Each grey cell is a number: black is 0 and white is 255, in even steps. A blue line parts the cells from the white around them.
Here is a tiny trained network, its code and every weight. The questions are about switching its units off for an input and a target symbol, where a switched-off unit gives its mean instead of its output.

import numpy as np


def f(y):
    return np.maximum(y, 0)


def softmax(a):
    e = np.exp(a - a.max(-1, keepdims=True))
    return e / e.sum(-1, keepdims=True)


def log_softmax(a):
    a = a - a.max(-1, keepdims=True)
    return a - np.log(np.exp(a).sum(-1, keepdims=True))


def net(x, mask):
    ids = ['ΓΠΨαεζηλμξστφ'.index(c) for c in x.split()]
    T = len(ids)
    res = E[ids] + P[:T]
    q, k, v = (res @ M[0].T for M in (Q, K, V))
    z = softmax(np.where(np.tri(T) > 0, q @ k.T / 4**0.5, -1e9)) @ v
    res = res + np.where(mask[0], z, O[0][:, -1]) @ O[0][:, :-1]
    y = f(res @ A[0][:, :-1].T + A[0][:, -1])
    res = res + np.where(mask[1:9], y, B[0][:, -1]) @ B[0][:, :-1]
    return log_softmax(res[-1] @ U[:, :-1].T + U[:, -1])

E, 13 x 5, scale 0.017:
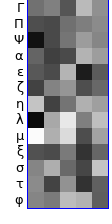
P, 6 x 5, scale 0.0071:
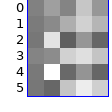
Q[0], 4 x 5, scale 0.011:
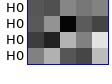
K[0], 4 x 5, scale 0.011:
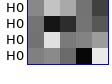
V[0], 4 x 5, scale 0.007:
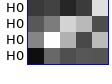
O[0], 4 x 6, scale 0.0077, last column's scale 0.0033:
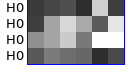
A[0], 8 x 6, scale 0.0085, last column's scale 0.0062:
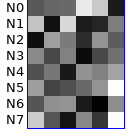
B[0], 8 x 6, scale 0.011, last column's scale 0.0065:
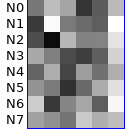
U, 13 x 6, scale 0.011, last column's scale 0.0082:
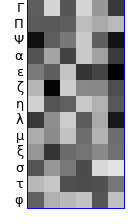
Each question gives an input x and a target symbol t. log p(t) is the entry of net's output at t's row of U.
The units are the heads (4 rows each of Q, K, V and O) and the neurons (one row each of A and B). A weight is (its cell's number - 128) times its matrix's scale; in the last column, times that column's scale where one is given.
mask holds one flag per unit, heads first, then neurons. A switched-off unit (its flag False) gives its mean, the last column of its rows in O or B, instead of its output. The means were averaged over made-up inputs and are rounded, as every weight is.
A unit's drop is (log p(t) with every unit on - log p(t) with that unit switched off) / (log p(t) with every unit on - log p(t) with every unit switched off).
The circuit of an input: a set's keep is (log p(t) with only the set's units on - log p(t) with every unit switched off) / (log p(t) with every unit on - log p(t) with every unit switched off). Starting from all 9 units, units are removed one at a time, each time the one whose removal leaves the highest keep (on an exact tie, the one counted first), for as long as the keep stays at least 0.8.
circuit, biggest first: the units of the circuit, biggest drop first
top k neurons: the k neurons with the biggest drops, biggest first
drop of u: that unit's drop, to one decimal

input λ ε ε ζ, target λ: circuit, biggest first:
H0, N2
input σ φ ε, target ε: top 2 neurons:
N1, N2
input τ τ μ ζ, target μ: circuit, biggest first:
H0
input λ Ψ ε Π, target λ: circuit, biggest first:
H0, N6, N0
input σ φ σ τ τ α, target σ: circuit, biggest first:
N0, H0
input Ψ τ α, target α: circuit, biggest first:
N4, H0, N7
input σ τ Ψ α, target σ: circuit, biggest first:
H0, N0
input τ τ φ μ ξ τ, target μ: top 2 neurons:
N4, N2
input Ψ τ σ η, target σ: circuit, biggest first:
H0, N6
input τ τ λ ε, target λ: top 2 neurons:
N1, N2
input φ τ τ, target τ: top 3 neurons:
N1, N3, N2
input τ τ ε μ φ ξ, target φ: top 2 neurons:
N5, N2
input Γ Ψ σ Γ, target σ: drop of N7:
0.1
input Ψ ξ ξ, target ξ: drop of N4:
0.1
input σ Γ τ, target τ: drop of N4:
0.0
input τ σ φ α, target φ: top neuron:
N0
